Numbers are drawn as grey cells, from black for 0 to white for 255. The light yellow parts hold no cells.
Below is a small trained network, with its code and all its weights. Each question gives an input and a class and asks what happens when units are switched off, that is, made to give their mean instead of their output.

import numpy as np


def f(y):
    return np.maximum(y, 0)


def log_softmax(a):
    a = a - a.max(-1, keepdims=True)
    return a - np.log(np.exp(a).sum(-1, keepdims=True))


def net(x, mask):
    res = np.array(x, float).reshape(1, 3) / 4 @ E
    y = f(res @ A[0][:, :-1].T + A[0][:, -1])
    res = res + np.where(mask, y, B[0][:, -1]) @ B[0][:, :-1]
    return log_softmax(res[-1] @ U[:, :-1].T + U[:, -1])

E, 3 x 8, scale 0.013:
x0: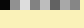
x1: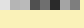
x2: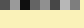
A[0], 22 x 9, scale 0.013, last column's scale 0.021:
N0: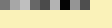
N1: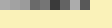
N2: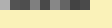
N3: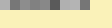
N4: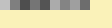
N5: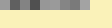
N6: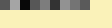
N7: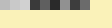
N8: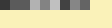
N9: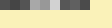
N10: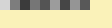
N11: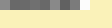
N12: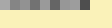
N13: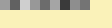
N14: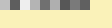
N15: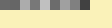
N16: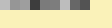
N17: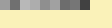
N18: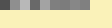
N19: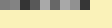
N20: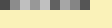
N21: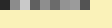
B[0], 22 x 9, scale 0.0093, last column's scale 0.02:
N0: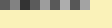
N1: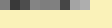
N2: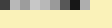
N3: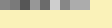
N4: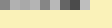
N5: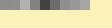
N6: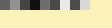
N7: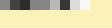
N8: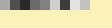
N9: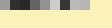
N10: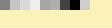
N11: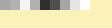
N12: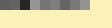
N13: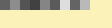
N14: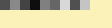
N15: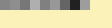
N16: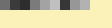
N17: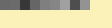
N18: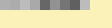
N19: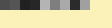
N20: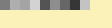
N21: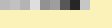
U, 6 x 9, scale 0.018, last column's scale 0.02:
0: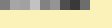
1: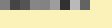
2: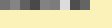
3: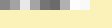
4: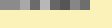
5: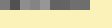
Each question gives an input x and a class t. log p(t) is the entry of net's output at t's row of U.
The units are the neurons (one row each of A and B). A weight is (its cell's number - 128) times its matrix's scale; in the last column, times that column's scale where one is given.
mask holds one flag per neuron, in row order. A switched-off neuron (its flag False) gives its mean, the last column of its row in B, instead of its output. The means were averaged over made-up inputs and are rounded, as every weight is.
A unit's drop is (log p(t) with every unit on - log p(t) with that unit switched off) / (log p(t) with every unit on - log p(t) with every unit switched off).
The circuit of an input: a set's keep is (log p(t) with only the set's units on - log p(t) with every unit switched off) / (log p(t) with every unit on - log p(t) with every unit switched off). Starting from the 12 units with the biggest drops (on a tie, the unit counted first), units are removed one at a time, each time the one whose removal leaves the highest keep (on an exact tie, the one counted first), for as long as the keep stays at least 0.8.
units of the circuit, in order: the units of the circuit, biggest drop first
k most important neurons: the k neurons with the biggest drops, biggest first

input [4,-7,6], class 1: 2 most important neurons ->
[N8; N9]
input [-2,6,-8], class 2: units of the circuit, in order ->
[N14]
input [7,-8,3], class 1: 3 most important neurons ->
[N8; N9; N10]
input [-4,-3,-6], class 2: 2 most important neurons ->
[N14; N13]
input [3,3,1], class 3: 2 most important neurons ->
[N10; N2]
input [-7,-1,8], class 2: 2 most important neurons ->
[N6; N19]
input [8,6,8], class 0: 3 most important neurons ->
[N21; N20; N14]
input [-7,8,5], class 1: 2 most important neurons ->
[N7; N16]
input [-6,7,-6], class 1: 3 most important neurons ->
[N7; N16; N1]
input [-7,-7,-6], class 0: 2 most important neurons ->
[N10; N2]
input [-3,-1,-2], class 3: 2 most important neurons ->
[N11; N21]
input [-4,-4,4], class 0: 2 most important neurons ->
[N7; N10]
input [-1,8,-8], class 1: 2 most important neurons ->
[N7; N16]
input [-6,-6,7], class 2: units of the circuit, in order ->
[N6]
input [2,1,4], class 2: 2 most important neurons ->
[N6; N11]
